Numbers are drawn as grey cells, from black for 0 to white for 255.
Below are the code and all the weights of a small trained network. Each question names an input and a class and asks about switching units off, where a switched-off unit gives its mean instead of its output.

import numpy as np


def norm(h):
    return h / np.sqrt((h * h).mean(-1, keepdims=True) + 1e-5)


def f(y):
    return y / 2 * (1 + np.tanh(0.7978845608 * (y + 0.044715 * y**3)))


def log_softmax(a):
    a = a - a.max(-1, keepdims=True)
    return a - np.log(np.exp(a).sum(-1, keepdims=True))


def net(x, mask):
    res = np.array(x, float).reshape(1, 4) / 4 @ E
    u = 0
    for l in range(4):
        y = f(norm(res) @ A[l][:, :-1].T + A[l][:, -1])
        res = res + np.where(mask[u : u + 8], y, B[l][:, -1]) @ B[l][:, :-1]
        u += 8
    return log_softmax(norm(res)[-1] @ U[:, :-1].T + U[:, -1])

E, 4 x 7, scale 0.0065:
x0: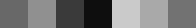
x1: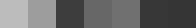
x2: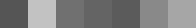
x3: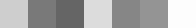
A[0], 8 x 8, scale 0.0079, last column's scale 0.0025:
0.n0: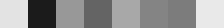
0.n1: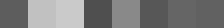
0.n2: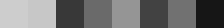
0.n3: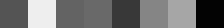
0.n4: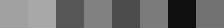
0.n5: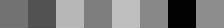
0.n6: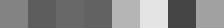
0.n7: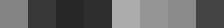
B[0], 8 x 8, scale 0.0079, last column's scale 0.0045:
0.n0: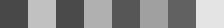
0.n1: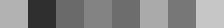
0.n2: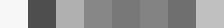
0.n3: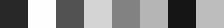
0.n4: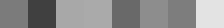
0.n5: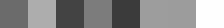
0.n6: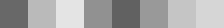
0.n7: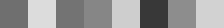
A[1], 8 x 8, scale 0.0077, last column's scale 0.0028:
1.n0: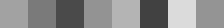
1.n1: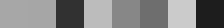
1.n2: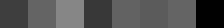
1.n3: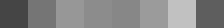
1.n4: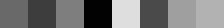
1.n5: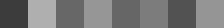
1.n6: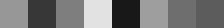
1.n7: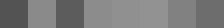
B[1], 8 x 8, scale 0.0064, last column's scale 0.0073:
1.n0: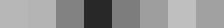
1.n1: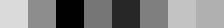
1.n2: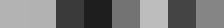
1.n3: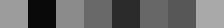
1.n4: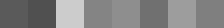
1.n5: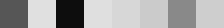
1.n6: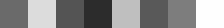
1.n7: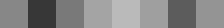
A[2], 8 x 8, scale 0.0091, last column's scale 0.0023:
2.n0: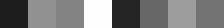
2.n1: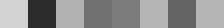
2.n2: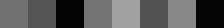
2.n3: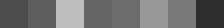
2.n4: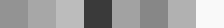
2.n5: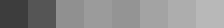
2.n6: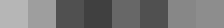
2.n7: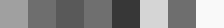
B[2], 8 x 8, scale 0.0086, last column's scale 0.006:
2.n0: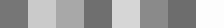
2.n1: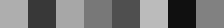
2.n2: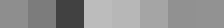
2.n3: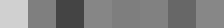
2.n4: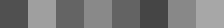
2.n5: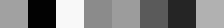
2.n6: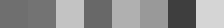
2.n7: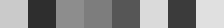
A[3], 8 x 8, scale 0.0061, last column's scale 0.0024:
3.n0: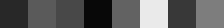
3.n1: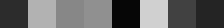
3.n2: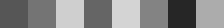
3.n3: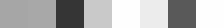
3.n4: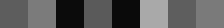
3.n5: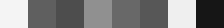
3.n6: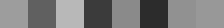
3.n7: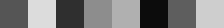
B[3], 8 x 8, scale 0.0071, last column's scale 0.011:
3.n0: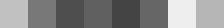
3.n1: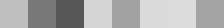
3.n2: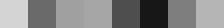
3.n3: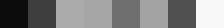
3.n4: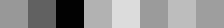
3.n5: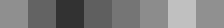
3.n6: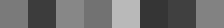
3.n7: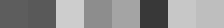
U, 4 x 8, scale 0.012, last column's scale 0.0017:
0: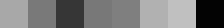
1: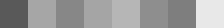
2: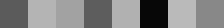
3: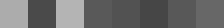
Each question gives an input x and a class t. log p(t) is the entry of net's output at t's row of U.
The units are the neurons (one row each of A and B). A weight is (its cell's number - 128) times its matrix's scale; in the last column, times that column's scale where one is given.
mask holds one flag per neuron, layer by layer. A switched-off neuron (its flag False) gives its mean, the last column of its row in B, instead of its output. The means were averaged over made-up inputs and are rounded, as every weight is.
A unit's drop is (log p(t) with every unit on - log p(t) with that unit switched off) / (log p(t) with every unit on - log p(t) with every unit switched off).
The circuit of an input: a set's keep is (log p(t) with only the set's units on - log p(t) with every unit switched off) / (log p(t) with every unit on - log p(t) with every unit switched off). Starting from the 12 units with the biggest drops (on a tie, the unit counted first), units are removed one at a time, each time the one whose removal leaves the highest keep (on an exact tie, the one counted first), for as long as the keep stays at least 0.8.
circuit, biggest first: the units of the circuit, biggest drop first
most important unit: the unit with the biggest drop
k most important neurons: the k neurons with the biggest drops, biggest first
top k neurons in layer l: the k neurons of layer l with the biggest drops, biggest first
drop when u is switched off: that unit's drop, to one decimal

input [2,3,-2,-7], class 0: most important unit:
0.n5
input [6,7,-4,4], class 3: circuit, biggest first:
[0.n2, 1.n5]
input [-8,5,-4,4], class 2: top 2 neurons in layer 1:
[1.n6, 1.n5]
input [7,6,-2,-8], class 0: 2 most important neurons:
[0.n5, 1.n6]
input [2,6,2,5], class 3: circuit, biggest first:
[0.n2, 1.n5]
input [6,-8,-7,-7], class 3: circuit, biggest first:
[2.n5, 3.n2]
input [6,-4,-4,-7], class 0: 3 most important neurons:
[0.n5, 1.n2, 1.n6]
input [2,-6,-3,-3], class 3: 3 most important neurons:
[2.n5, 0.n3, 1.n3]
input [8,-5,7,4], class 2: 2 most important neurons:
[0.n7, 0.n0]
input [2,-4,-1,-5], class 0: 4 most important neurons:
[0.n5, 1.n2, 2.n6, 0.n4]
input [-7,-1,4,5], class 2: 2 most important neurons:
[0.n5, 1.n6]
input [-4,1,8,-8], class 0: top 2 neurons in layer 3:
[3.n0, 3.n1]
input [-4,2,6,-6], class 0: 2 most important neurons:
[0.n1, 0.n7]
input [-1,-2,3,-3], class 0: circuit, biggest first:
[3.n0]
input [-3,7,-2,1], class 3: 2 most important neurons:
[0.n2, 1.n5]
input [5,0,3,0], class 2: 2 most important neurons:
[0.n7, 0.n0]
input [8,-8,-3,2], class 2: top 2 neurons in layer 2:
[2.n7, 2.n4]
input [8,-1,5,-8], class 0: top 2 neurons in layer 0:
[0.n1, 0.n5]
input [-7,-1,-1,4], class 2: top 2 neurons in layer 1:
[1.n6, 1.n5]
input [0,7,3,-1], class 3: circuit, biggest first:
[0.n2]
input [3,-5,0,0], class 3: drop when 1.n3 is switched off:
0.2
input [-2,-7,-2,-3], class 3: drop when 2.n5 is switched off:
0.1
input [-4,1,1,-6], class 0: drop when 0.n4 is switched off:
0.0
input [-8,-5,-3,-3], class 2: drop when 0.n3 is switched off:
0.1
